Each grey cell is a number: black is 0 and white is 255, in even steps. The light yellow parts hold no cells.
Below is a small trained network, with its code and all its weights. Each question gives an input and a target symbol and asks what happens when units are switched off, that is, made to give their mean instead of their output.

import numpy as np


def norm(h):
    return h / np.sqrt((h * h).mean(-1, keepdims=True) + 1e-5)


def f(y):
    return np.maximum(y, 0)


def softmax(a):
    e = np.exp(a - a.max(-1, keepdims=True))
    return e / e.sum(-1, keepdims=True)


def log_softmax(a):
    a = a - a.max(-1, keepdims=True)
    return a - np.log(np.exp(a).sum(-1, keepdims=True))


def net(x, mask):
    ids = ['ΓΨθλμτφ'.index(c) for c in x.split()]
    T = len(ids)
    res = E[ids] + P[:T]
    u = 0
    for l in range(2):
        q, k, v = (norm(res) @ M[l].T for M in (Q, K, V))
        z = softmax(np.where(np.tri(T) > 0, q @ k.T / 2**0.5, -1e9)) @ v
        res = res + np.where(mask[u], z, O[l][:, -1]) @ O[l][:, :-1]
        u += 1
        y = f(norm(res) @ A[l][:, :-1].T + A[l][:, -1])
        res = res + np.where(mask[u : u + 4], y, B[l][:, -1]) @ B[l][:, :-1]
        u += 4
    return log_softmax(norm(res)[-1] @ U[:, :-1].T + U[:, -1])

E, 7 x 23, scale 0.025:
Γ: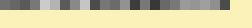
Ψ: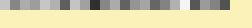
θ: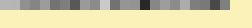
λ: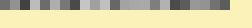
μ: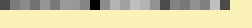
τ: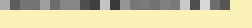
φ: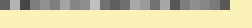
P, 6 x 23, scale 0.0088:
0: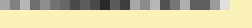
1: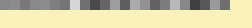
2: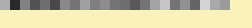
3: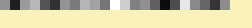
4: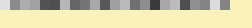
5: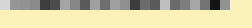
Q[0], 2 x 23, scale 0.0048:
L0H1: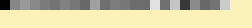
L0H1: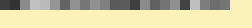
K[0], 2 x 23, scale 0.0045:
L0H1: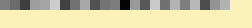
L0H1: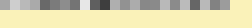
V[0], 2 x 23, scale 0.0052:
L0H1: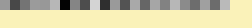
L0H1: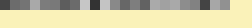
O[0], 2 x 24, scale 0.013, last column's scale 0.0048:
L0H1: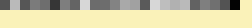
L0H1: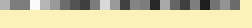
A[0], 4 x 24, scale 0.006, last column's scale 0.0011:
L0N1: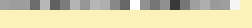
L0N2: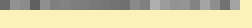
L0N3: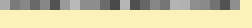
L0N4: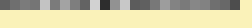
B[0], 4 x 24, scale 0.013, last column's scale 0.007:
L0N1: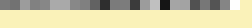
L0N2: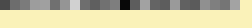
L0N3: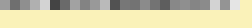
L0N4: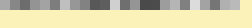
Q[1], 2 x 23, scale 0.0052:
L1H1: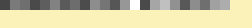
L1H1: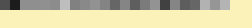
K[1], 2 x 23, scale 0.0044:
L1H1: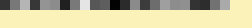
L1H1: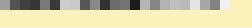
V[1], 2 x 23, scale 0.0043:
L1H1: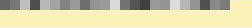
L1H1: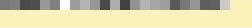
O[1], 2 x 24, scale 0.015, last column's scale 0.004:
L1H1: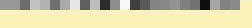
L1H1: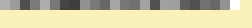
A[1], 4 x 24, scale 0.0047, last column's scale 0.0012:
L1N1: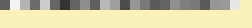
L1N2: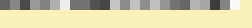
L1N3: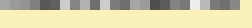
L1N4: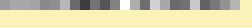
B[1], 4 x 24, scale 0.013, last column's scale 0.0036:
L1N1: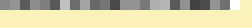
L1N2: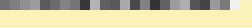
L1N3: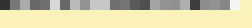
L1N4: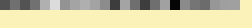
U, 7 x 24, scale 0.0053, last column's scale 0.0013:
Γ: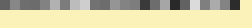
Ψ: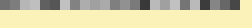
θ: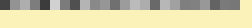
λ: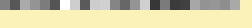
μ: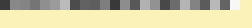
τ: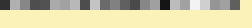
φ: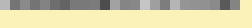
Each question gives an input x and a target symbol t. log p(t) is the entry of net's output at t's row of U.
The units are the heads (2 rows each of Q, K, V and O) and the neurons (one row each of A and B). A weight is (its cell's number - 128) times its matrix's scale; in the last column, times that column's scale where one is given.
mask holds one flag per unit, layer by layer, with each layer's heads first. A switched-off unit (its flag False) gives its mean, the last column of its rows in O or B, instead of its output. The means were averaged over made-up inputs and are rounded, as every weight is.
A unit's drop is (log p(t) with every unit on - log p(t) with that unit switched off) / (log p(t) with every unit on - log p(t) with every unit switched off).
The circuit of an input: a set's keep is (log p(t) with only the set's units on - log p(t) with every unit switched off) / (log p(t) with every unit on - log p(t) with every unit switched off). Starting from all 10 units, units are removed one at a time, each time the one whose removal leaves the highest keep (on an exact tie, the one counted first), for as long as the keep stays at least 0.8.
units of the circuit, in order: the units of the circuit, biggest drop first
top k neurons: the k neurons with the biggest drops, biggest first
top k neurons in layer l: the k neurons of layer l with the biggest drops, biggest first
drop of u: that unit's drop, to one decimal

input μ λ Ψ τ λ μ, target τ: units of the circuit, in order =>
(L1H1 L1N3)
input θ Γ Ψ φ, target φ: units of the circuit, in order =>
(L1H1)
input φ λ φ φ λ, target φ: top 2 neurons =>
(L0N4 L1N3)
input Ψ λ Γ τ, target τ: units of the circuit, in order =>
(L1H1 L0H1)
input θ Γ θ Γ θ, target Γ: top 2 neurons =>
(L1N4 L0N3)
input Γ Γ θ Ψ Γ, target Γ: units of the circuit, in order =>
(L0N1 L1N2)
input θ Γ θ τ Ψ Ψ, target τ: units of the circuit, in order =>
(L1H1 L0H1)
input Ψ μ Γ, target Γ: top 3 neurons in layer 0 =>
(L0N1 L0N3 L0N2)
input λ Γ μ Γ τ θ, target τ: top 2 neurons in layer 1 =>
(L1N1 L1N3)
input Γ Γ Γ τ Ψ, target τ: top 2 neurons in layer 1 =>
(L1N1 L1N3)
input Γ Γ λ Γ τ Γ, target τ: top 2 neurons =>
(L1N3 L1N1)
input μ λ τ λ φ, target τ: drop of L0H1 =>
0.3
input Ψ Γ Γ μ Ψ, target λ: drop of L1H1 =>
0.2
